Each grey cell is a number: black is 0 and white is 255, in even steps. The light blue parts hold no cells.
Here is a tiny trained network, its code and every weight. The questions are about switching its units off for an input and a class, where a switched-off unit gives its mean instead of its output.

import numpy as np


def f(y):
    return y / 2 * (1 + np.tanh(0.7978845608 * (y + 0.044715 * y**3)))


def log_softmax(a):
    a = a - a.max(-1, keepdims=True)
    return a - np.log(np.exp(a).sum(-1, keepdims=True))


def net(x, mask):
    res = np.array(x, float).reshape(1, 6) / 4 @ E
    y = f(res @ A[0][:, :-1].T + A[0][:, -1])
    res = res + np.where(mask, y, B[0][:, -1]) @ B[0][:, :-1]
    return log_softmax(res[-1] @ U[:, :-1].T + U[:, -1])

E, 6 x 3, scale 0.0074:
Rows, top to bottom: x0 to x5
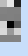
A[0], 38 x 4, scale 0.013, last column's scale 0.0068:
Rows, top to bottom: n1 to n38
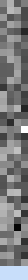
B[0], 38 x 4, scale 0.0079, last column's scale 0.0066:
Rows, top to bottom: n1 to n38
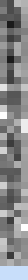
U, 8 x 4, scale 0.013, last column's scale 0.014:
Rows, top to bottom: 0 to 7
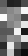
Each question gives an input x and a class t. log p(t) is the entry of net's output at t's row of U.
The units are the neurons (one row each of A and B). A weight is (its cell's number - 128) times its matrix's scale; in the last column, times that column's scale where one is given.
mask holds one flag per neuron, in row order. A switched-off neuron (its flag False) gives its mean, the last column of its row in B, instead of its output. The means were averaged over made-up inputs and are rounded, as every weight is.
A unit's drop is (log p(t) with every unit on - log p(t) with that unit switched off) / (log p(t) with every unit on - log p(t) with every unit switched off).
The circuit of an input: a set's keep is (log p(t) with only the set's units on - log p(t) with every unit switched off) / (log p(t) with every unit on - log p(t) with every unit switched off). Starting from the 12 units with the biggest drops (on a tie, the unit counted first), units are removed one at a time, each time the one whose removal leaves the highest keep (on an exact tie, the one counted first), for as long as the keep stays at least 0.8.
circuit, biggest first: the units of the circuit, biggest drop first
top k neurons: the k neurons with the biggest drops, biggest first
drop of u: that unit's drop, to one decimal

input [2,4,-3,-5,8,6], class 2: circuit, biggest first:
(n22)
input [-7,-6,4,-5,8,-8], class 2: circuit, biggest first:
(n22; n31)
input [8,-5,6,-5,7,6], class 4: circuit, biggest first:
(n30; n1)
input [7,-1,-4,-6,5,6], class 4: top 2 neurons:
(n30; n1)
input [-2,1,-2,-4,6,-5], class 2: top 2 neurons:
(n22; n31)
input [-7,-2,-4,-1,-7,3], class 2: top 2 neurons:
(n13; n17)
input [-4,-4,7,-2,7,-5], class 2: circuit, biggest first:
(n22; n31)
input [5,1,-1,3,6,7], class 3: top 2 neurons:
(n30; n13)
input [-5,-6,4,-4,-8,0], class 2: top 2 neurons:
(n13; n17)
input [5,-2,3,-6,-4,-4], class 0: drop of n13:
-0.1
